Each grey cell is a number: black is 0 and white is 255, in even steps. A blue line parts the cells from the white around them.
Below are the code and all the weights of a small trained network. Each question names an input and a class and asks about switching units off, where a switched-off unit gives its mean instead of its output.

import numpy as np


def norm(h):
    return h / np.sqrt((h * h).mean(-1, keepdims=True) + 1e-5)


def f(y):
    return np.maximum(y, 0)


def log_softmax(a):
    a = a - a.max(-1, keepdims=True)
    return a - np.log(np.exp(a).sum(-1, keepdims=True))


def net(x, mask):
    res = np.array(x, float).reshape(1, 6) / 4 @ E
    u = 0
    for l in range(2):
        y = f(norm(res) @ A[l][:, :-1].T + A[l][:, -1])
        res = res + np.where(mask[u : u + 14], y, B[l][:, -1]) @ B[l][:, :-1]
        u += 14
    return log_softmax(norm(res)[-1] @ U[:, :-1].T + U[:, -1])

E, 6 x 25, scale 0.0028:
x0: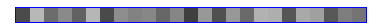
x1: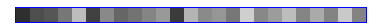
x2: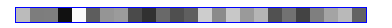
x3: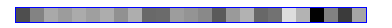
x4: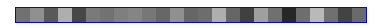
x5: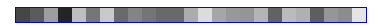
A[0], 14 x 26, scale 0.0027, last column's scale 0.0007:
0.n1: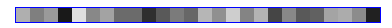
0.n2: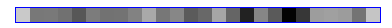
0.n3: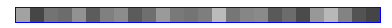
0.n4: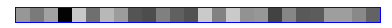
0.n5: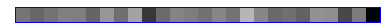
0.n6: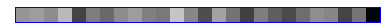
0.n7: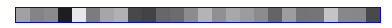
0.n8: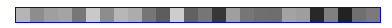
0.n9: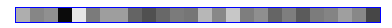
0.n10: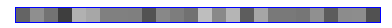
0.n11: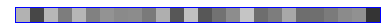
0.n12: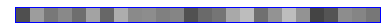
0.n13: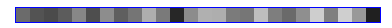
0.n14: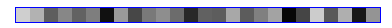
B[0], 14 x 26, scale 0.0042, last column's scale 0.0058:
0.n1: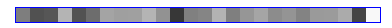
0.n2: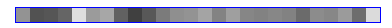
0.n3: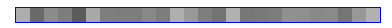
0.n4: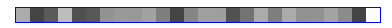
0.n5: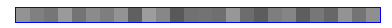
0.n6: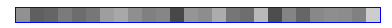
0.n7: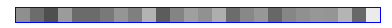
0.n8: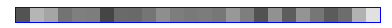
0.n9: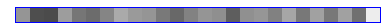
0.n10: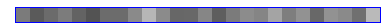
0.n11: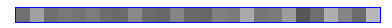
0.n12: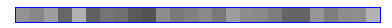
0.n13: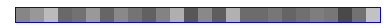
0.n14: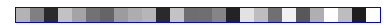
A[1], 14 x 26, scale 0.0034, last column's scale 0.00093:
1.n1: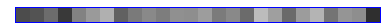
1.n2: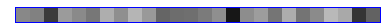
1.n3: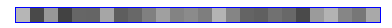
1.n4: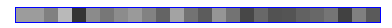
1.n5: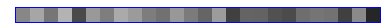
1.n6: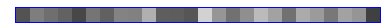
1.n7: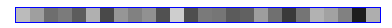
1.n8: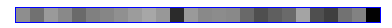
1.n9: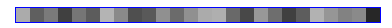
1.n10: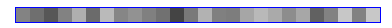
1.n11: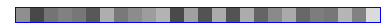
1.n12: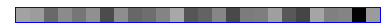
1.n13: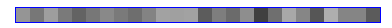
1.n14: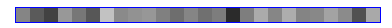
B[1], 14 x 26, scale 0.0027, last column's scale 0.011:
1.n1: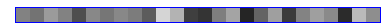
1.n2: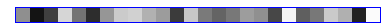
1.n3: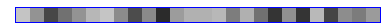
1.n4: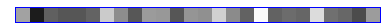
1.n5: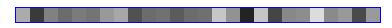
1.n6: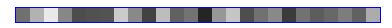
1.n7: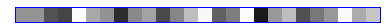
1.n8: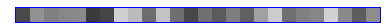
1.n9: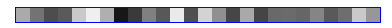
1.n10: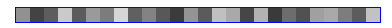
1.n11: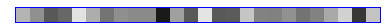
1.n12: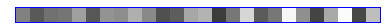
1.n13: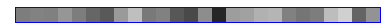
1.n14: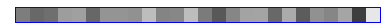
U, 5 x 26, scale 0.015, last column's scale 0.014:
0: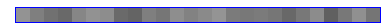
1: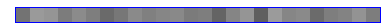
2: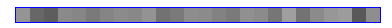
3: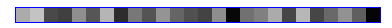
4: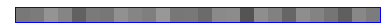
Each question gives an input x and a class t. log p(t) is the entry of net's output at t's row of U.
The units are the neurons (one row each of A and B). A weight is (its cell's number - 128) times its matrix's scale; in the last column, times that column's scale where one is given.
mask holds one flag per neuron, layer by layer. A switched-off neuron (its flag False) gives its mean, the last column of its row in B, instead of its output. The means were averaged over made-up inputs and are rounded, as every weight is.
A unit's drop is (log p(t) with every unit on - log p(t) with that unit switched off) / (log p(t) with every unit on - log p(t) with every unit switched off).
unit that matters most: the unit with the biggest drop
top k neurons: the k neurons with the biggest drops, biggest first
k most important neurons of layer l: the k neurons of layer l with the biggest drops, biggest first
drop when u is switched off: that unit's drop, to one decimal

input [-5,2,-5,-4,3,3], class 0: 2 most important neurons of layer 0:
[0.n14 0.n4]
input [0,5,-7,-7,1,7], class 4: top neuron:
[0.n14]
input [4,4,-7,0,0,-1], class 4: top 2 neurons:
[0.n14 0.n4]
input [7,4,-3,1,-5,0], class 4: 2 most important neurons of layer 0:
[0.n14 0.n8]
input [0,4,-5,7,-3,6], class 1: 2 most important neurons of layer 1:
[1.n2 1.n14]
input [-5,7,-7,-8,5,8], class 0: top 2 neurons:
[0.n14 0.n13]
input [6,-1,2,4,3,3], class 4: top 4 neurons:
[0.n14 1.n6 0.n8 1.n7]
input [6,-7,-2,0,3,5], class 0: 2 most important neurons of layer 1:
[1.n2 1.n7]
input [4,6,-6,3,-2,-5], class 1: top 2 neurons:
[0.n14 0.n4]
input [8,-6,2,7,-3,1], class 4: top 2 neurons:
[1.n7 0.n14]
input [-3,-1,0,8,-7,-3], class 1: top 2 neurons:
[0.n8 0.n14]
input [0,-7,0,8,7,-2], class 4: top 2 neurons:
[0.n14 0.n8]
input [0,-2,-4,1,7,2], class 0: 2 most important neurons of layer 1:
[1.n2 1.n9]
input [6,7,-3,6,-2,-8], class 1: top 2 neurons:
[0.n4 0.n1]
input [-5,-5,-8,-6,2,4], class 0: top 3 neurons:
[0.n14 0.n4 0.n1]
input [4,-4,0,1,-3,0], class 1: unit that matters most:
0.n8
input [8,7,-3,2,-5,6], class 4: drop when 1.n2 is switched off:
0.2
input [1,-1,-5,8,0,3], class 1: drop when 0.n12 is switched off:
0.0
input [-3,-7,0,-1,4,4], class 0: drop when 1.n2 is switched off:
0.1
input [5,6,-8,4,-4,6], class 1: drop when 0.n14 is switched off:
0.5
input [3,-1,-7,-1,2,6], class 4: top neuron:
[0.n14]
